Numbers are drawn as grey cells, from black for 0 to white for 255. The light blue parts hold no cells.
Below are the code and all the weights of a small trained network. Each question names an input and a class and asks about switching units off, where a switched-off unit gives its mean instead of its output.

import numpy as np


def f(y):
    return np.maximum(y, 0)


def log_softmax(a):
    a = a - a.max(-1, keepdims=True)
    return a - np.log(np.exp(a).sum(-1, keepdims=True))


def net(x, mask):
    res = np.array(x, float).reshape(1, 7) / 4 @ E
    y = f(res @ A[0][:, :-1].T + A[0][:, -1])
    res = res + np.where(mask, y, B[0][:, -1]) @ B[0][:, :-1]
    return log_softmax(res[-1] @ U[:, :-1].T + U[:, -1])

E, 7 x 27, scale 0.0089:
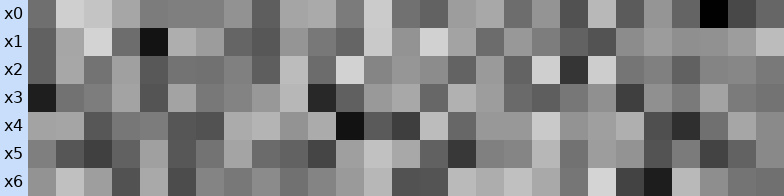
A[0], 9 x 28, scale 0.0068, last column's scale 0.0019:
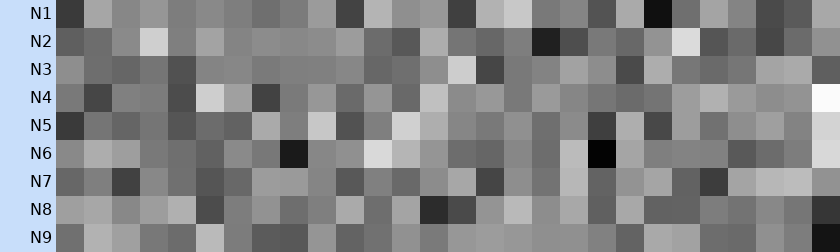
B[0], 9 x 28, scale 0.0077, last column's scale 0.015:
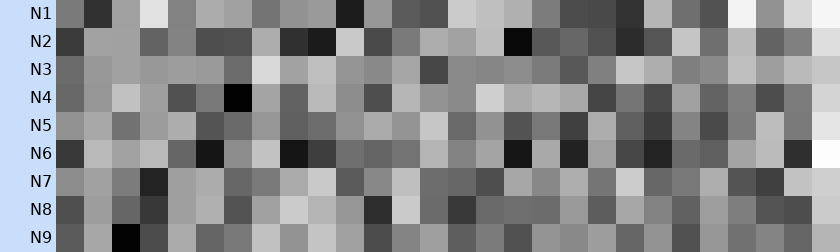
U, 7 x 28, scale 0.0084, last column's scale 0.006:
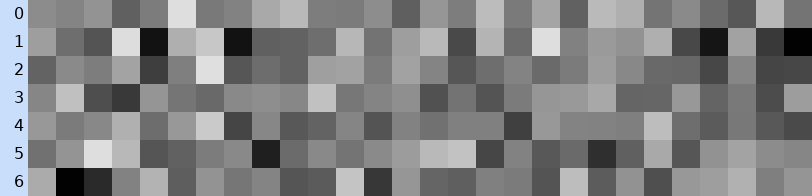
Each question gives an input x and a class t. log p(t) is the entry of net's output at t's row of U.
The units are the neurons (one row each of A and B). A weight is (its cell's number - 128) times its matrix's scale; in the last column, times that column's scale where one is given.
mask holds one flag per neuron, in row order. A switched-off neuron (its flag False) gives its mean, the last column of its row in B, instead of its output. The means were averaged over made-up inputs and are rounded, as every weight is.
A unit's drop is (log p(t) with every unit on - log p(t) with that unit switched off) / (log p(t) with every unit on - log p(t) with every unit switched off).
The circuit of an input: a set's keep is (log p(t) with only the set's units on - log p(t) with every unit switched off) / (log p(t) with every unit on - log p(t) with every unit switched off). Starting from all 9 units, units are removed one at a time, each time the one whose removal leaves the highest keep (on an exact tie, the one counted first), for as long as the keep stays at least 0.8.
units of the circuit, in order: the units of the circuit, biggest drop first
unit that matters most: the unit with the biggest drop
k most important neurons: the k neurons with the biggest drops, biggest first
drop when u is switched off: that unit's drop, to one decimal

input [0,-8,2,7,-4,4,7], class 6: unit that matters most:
N2
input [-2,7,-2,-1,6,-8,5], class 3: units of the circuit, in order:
(N1 N6)
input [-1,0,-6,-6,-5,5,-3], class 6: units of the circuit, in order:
(N6 N2)
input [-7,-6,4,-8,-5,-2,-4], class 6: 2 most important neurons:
(N6 N8)
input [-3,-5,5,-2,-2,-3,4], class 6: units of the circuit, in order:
(N2 N4)
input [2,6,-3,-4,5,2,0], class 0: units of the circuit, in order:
(N6 N2)
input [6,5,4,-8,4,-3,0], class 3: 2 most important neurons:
(N1 N8)
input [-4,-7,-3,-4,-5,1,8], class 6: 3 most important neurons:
(N4 N7 N2)
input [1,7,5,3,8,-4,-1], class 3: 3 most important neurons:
(N1 N9 N5)
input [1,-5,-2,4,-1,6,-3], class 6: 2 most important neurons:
(N6 N4)
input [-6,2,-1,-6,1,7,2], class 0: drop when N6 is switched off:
0.2
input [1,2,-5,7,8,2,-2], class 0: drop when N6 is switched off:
0.5
